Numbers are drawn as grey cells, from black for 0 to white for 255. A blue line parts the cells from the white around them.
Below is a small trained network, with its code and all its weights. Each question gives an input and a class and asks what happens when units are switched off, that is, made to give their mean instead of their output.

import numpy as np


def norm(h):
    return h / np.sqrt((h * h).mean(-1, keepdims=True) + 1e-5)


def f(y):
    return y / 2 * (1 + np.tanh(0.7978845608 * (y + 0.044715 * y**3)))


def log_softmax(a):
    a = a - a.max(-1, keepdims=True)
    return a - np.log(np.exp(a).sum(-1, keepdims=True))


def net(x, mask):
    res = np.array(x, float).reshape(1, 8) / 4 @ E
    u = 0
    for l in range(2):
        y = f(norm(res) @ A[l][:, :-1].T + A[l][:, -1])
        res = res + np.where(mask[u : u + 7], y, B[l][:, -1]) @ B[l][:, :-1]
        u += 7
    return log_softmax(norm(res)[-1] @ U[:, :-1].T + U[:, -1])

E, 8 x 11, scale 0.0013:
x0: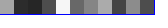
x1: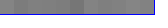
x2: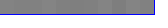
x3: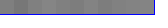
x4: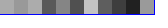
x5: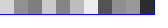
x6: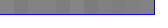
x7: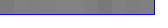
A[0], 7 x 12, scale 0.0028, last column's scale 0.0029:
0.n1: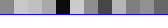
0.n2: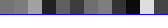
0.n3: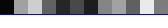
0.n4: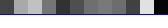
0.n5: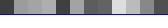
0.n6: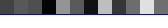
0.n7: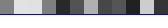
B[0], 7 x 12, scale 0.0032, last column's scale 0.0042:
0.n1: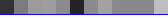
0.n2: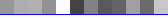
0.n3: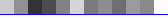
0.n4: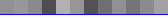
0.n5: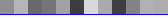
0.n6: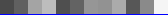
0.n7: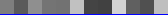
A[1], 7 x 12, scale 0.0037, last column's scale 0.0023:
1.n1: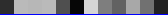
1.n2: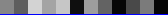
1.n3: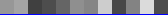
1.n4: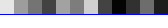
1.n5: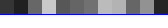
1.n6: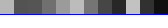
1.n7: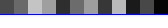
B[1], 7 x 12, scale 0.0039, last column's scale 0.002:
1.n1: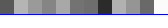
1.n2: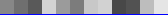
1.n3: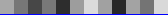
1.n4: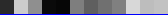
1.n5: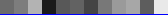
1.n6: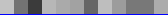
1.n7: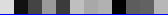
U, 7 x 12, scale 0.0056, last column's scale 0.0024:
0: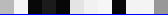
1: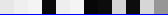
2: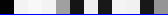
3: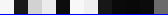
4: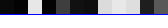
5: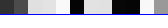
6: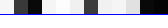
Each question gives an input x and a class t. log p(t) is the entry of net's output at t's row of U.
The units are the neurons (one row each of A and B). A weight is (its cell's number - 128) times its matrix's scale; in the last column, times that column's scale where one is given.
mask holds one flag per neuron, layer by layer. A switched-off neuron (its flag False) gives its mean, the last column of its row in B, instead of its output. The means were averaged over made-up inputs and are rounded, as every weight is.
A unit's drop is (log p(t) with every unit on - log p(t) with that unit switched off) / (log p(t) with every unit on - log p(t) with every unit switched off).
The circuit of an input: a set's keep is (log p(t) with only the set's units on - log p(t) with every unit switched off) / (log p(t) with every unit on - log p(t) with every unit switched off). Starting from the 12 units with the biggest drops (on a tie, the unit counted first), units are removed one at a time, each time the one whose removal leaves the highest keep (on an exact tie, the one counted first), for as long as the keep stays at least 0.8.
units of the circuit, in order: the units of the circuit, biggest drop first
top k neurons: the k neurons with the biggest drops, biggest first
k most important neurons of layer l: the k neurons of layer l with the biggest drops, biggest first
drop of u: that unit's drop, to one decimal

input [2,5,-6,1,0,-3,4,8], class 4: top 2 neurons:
0.n6; 1.n5
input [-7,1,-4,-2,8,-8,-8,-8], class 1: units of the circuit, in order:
0.n7
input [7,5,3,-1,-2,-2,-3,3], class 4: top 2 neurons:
1.n5; 0.n2
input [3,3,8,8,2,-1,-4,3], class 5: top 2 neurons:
1.n2; 0.n7
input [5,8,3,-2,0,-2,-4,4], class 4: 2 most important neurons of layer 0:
0.n6; 0.n5
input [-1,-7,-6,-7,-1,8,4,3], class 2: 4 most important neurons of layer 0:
0.n7; 0.n3; 0.n6; 0.n1
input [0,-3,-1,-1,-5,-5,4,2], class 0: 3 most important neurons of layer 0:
0.n3; 0.n7; 0.n1
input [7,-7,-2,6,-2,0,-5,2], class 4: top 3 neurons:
0.n3; 0.n2; 1.n5
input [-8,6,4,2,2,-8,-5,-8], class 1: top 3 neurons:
0.n7; 0.n4; 0.n2
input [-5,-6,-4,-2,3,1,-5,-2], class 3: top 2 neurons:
0.n7; 1.n7
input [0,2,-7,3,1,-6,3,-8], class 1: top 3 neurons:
0.n3; 0.n5; 0.n2
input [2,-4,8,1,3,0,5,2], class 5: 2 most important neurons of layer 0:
0.n3; 0.n2
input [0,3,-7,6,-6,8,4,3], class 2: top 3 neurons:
0.n3; 0.n7; 1.n7
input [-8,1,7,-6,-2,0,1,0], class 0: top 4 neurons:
0.n3; 0.n6; 0.n2; 1.n3
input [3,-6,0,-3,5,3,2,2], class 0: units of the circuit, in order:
1.n4
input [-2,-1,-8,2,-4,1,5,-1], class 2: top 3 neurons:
0.n1; 1.n1; 0.n3
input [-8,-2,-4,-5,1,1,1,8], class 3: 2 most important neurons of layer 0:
0.n7; 0.n2
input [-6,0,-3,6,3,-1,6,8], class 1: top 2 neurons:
0.n7; 0.n3
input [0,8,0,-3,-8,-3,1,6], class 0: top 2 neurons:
0.n5; 1.n3
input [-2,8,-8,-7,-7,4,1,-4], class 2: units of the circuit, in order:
0.n3
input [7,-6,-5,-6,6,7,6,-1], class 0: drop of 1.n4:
1.2
